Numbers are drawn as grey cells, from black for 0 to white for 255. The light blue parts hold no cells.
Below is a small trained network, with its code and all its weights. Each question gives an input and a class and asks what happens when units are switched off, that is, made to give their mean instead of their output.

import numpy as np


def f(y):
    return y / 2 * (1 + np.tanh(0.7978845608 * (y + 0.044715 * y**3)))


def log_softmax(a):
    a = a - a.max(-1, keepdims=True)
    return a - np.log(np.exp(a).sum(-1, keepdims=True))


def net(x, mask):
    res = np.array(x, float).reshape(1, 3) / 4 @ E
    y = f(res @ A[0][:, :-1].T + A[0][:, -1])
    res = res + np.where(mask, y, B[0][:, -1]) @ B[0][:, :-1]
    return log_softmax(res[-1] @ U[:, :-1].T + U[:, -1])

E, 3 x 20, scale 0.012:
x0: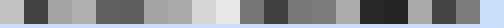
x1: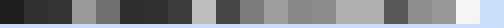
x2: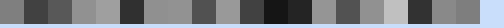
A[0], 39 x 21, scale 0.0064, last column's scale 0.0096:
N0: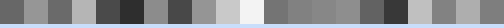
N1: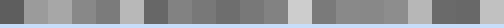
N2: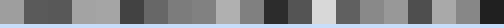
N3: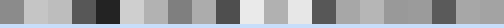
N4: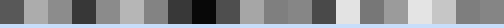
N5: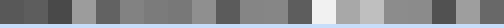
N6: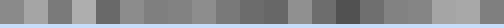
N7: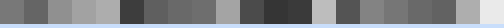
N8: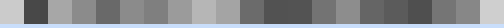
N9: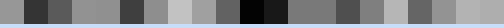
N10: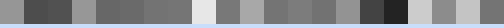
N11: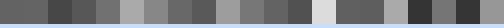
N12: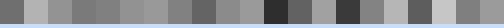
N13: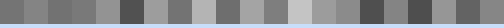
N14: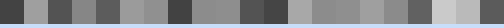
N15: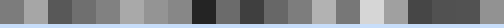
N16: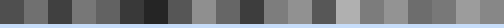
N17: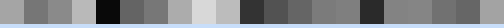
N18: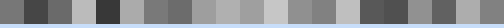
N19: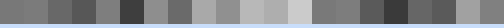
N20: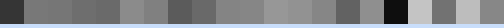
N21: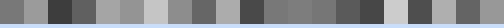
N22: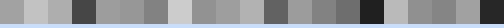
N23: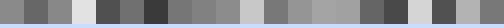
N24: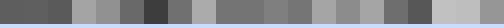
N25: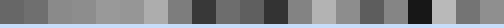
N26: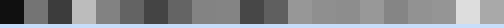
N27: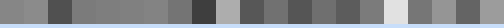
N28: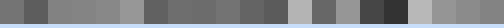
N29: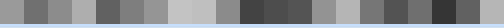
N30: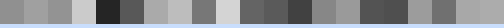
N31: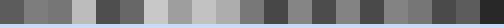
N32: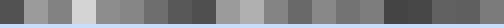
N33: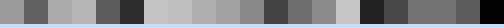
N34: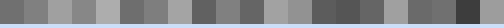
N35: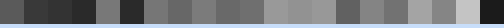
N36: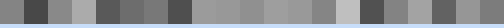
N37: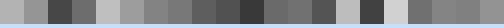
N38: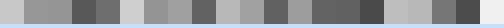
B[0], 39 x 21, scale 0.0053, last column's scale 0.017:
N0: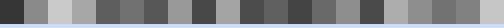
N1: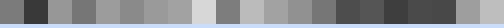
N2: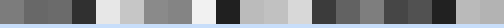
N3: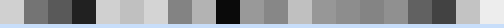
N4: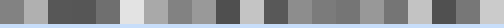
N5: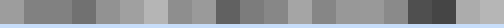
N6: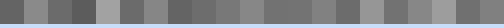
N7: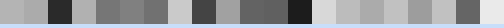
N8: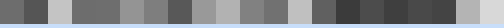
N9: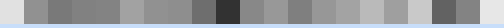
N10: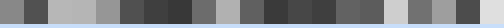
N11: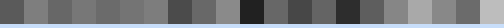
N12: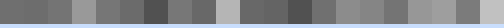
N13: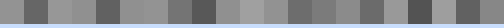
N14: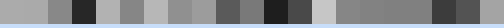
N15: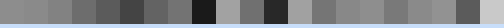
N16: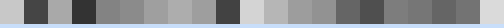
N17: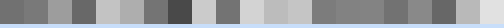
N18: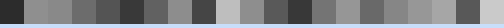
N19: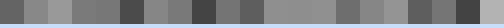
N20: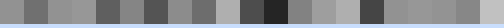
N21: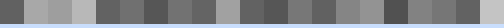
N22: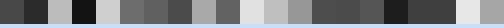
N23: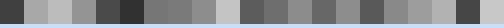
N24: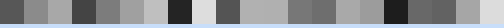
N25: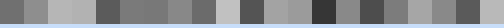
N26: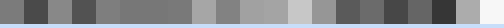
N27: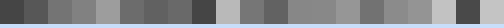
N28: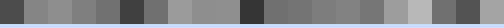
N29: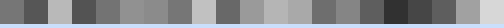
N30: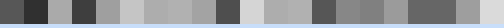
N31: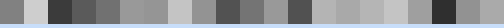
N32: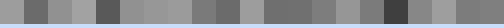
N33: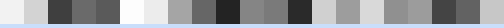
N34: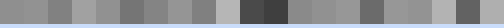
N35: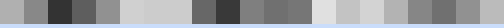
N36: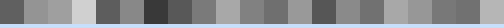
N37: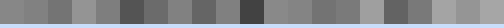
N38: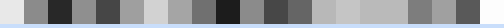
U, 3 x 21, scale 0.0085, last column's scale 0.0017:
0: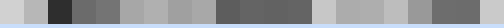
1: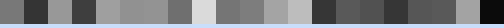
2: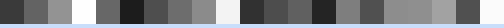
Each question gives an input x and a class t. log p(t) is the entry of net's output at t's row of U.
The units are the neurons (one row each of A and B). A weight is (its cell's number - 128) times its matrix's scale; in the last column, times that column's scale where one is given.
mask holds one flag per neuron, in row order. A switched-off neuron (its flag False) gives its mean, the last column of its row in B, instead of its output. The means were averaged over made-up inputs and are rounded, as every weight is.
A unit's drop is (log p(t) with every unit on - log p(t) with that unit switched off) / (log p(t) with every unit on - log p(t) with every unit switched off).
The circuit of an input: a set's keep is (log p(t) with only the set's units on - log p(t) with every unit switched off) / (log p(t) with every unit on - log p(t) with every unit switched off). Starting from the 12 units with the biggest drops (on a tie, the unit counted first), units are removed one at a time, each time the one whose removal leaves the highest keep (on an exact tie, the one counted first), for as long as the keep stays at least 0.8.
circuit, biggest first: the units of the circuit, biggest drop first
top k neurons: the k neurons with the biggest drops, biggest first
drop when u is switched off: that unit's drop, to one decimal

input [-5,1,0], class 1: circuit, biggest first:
[N38]
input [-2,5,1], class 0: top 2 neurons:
[N8; N35]
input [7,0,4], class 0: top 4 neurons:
[N33; N7; N31; N9]
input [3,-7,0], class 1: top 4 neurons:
[N22; N7; N8; N29]
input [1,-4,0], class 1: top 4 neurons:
[N7; N33; N9; N35]
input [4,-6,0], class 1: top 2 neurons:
[N22; N8]
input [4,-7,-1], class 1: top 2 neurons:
[N22; N7]
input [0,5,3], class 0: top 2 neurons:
[N7; N35]
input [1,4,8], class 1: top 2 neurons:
[N2; N38]
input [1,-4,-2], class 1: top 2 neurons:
[N7; N33]
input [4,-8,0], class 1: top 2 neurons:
[N22; N8]
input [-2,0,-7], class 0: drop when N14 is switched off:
-0.1
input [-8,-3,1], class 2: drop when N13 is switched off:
0.0
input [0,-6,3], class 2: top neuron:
[N3]
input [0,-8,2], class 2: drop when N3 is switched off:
0.1
